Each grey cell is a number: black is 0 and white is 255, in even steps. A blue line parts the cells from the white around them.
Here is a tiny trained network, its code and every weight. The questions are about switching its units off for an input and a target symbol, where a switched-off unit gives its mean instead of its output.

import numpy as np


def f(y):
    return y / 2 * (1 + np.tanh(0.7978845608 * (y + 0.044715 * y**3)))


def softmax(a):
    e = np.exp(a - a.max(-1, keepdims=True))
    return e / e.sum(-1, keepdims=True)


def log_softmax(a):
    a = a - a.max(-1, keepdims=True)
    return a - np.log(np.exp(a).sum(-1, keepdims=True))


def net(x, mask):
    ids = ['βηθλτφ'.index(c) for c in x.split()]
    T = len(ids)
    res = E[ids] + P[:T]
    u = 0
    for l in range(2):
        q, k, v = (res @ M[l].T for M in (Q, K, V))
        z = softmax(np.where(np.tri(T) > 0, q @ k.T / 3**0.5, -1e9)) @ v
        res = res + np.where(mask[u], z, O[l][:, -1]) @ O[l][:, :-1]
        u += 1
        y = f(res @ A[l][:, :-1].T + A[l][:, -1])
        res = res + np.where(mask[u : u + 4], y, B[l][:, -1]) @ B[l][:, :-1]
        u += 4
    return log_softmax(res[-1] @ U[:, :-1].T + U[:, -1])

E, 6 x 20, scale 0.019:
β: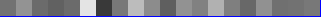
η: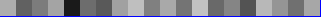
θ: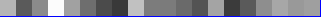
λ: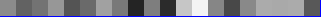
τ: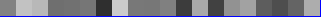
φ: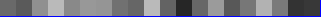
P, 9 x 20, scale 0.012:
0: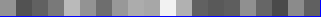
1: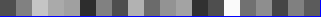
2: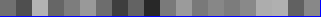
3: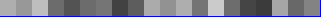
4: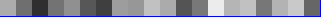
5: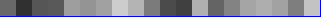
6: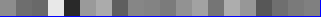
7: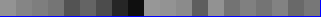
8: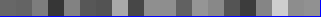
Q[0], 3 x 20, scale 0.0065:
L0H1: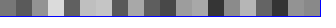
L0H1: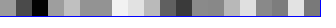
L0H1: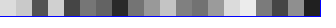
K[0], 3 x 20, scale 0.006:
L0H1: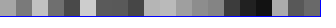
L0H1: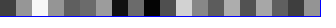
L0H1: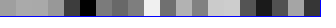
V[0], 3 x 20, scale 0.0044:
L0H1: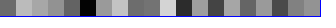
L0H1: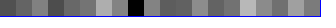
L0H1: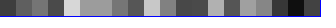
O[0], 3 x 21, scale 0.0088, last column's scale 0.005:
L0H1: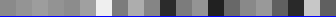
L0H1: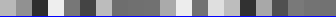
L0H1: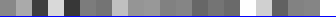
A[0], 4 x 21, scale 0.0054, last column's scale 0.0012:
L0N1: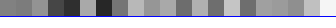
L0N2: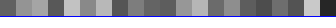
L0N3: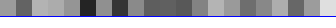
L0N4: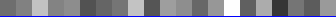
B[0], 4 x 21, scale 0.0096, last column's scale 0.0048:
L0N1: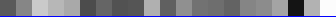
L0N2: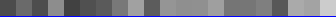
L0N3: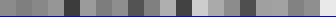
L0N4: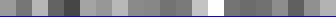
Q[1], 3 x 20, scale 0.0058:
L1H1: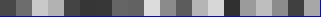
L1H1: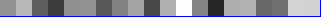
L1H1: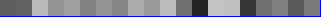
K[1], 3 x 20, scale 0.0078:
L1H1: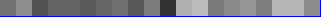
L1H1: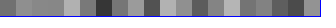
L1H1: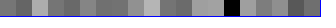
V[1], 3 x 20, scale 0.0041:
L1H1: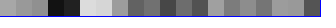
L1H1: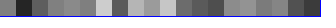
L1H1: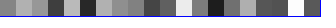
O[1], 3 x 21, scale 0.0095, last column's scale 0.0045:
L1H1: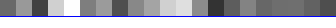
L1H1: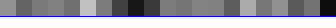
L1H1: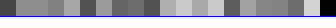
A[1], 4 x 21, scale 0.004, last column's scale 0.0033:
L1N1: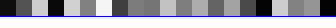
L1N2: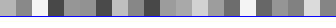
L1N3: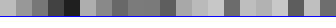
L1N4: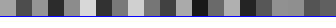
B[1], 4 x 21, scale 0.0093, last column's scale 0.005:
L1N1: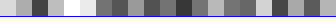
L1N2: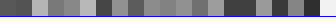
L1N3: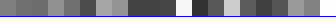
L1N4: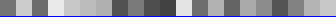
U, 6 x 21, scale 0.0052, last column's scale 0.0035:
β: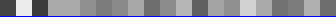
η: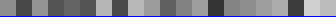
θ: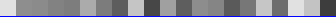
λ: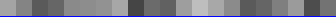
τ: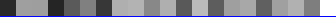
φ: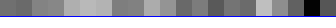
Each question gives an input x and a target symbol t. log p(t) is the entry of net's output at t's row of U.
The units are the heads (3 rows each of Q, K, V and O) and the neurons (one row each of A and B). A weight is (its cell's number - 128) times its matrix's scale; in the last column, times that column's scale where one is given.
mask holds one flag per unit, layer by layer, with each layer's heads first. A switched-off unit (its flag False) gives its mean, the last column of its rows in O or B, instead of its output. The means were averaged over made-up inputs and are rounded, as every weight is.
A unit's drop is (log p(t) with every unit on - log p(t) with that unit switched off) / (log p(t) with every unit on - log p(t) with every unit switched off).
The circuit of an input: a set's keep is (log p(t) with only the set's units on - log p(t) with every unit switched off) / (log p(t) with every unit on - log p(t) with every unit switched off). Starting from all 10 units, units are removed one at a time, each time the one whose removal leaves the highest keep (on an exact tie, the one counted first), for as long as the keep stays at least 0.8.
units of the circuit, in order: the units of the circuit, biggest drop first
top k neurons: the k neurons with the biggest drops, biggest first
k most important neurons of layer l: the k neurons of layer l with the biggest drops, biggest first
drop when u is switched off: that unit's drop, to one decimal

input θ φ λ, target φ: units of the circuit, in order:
[L0H1; L1N1; L1H1; L1N2]
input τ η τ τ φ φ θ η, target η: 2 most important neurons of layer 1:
[L1N3; L1N2]
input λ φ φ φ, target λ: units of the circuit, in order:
[L0H1; L1H1; L0N3]
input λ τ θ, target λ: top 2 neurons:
[L1N3; L0N3]
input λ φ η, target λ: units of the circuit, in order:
[L0H1; L0N4; L1N3]
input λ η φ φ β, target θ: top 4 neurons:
[L1N1; L0N1; L0N2; L1N2]
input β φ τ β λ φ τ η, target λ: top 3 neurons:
[L0N4; L0N3; L1N3]
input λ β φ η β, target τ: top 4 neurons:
[L0N1; L1N4; L1N2; L1N1]
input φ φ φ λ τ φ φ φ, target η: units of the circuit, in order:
[L0H1; L1N2]
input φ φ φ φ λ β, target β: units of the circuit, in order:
[L0H1]
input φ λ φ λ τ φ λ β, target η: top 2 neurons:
[L0N1; L1N1]
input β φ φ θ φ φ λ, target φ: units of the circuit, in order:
[L0H1; L1N1; L1H1; L0N2]
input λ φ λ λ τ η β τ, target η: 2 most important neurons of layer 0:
[L0N1; L0N3]
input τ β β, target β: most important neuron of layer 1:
[L1N4]
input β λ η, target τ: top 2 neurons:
[L1N2; L1N4]
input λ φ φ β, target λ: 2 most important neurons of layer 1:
[L1N3; L1N2]
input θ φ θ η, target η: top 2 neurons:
[L0N1; L1N4]
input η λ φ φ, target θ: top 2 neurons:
[L1N1; L0N2]
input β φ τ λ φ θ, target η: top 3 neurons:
[L1N1; L1N2; L1N4]
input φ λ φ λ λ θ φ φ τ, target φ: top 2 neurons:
[L1N1; L0N1]
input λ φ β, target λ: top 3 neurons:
[L0N4; L1N3; L1N2]
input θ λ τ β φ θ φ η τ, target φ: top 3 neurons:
[L1N1; L1N2; L0N1]
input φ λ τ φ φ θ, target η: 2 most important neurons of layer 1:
[L1N1; L1N3]
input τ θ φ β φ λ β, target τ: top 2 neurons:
[L0N1; L1N1]
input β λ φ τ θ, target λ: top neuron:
[L0N3]
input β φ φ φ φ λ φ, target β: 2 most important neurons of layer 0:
[L0N3; L0N1]
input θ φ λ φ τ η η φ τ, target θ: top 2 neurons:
[L1N1; L0N2]
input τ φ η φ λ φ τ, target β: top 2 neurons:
[L0N1; L0N3]
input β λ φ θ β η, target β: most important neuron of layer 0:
[L0N3]
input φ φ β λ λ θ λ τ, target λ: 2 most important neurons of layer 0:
[L0N4; L0N3]
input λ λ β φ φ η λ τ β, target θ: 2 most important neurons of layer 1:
[L1N1; L1N3]
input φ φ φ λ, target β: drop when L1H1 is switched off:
0.3
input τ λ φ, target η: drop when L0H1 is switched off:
0.5
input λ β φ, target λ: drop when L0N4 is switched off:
0.1
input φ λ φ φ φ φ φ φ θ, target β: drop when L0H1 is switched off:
1.0
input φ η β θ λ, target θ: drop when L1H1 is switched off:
0.3
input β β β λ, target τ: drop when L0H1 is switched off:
0.8
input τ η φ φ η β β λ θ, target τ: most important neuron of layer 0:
[L0N2]
